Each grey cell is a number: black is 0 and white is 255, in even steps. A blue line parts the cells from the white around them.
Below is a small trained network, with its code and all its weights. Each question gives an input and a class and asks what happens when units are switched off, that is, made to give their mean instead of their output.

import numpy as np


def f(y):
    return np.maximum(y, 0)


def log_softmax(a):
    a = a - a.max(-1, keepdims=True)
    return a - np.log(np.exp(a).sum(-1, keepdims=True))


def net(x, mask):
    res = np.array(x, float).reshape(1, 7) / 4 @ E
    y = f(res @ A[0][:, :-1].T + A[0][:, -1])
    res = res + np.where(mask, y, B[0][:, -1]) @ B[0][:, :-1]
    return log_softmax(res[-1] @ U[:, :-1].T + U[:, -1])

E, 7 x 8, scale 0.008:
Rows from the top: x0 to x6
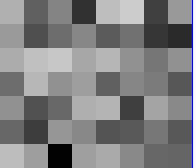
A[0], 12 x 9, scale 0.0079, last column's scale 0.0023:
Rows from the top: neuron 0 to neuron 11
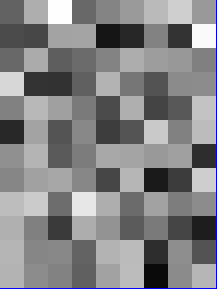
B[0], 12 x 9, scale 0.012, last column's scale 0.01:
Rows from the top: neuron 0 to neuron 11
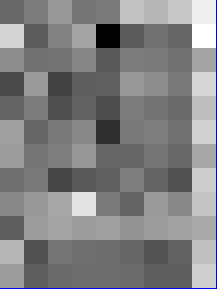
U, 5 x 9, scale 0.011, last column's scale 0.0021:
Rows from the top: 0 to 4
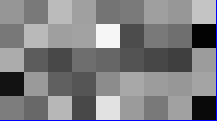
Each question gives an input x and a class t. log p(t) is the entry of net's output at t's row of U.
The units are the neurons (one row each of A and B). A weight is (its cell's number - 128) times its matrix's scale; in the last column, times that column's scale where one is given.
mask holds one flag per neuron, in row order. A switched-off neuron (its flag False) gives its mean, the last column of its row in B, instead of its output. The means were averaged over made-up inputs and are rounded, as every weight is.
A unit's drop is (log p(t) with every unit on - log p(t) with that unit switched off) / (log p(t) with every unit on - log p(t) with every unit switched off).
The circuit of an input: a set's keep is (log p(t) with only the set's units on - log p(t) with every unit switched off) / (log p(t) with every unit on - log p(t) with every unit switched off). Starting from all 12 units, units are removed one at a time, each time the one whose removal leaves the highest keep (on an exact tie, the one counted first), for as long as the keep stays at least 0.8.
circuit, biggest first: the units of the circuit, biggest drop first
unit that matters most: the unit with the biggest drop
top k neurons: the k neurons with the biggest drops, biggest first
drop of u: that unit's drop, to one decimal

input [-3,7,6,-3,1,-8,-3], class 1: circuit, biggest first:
neuron 1; neuron 5
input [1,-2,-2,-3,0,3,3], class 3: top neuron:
neuron 1
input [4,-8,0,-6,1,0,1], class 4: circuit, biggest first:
neuron 1; neuron 4
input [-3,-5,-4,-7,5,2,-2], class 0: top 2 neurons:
neuron 7; neuron 11
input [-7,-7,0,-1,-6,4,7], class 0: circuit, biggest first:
neuron 7; neuron 8
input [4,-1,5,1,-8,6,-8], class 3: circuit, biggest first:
neuron 0; neuron 7
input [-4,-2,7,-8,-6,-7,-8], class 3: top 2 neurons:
neuron 1; neuron 0
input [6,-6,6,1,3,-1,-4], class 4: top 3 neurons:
neuron 1; neuron 5; neuron 0
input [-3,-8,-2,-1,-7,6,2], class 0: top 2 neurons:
neuron 3; neuron 7
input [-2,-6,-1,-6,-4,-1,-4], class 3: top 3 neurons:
neuron 1; neuron 0; neuron 8
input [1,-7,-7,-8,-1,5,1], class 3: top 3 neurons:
neuron 1; neuron 10; neuron 11
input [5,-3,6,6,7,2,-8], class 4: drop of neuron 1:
0.4
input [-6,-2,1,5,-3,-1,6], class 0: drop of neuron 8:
0.5
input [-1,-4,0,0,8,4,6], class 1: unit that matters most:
neuron 1
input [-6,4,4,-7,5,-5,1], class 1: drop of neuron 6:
0.0
